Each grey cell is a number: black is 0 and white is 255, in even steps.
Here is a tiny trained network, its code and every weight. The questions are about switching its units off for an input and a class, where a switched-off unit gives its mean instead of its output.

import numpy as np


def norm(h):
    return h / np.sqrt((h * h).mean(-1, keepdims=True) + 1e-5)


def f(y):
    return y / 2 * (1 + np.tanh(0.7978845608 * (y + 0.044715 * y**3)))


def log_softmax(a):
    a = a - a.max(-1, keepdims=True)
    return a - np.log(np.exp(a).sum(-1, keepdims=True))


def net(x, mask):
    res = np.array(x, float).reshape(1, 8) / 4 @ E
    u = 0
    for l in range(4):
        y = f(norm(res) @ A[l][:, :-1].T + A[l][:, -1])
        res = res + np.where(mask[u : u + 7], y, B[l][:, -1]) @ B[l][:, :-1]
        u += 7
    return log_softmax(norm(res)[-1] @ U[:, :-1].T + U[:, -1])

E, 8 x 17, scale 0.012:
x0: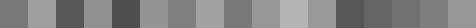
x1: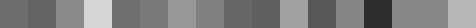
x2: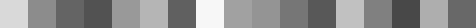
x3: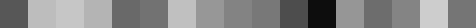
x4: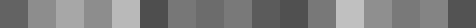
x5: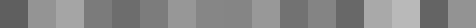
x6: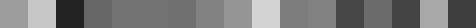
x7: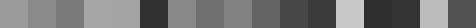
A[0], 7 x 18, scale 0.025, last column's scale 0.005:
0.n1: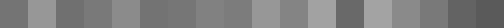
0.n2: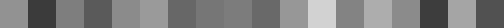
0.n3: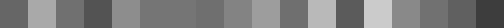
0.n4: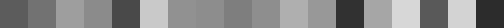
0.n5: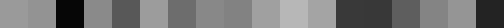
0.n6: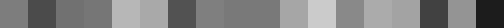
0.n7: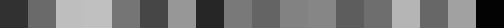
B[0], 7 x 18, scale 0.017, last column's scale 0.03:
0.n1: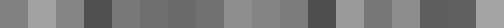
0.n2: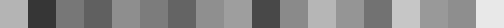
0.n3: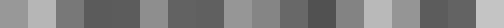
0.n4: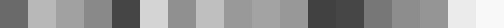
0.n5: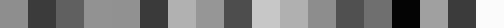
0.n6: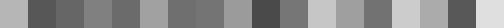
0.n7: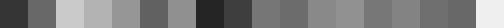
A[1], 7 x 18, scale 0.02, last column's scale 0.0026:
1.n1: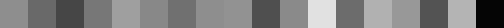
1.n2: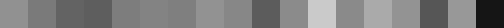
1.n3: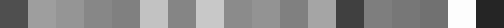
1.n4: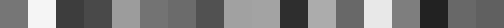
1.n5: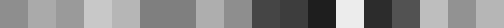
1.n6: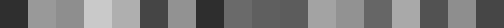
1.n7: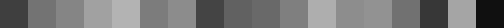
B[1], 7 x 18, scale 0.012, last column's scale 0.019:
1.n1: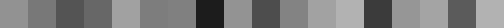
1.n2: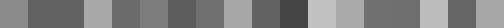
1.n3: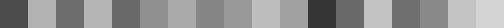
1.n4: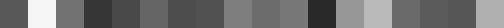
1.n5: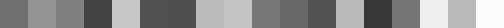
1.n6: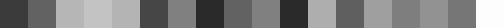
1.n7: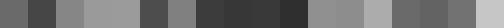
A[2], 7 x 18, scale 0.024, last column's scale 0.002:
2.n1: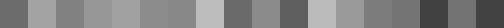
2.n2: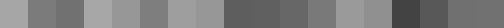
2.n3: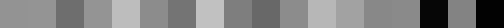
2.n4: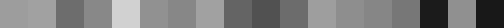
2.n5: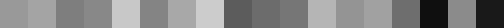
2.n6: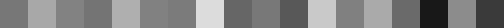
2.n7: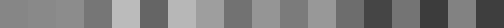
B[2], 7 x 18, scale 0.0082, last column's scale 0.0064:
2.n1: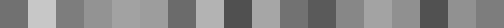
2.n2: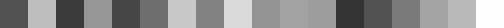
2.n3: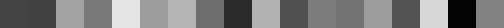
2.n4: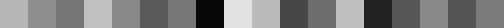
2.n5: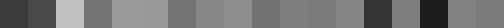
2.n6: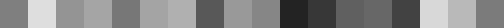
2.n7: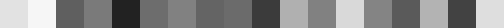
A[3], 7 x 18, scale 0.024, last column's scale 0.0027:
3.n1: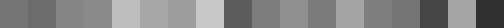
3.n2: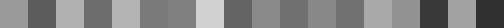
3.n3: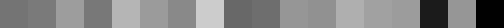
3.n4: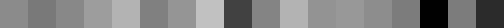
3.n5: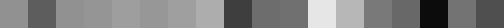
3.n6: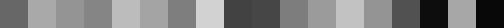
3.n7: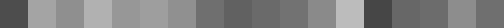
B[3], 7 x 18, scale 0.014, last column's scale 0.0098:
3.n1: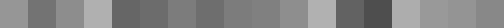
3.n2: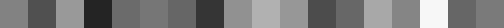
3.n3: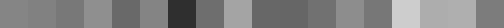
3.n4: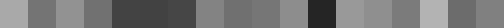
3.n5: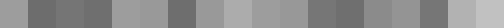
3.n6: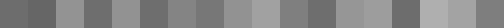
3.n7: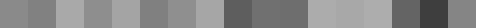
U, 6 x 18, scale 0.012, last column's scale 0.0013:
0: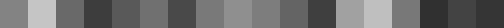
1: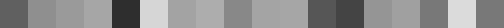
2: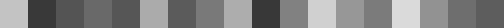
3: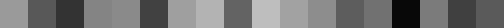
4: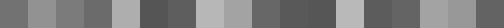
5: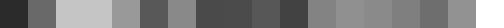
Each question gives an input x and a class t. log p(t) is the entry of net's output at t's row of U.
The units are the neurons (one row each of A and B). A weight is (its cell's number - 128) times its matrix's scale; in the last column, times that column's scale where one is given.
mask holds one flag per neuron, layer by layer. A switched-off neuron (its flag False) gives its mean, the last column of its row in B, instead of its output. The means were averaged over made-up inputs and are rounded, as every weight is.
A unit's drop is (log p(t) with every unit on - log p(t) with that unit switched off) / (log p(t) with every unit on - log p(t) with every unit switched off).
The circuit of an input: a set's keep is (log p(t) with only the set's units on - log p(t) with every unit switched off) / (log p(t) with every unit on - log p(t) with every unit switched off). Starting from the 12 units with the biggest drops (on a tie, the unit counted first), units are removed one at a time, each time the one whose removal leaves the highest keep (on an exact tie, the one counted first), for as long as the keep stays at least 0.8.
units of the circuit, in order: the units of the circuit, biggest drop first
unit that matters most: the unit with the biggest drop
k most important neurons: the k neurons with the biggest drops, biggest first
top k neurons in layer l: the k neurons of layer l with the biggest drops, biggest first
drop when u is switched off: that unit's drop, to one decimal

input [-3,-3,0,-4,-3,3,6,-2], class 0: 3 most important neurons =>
(0.n3; 0.n1; 1.n4)
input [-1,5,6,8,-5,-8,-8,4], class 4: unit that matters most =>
0.n7
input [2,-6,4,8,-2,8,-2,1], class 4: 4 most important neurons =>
(0.n5; 0.n7; 0.n4; 0.n3)
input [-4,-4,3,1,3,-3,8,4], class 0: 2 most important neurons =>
(0.n5; 1.n4)
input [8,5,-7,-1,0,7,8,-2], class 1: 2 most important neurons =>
(0.n4; 1.n3)
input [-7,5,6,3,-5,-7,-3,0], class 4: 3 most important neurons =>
(0.n7; 0.n5; 0.n4)
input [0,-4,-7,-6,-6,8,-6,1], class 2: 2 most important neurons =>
(0.n2; 0.n6)
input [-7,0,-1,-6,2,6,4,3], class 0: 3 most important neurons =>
(0.n3; 1.n4; 0.n1)
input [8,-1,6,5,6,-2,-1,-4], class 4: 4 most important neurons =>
(0.n5; 0.n7; 0.n4; 0.n3)
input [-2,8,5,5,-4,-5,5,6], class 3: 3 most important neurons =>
(0.n4; 0.n2; 0.n1)
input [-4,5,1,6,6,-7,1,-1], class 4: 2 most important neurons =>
(1.n5; 0.n7)
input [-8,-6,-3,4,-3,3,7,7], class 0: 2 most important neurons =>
(0.n7; 0.n5)
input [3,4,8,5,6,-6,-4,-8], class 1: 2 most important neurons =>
(0.n7; 1.n3)
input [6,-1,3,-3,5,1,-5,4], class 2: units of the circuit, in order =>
(0.n7)
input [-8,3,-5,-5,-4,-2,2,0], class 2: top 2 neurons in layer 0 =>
(0.n2; 0.n6)
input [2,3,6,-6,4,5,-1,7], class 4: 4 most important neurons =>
(0.n5; 0.n7; 0.n4; 0.n2)
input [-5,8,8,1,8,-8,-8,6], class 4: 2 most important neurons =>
(0.n7; 1.n5)
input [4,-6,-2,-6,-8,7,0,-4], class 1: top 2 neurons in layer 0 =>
(0.n4; 0.n5)
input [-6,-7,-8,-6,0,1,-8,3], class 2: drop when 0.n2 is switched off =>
0.8
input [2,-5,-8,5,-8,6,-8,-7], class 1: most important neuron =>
(0.n4)
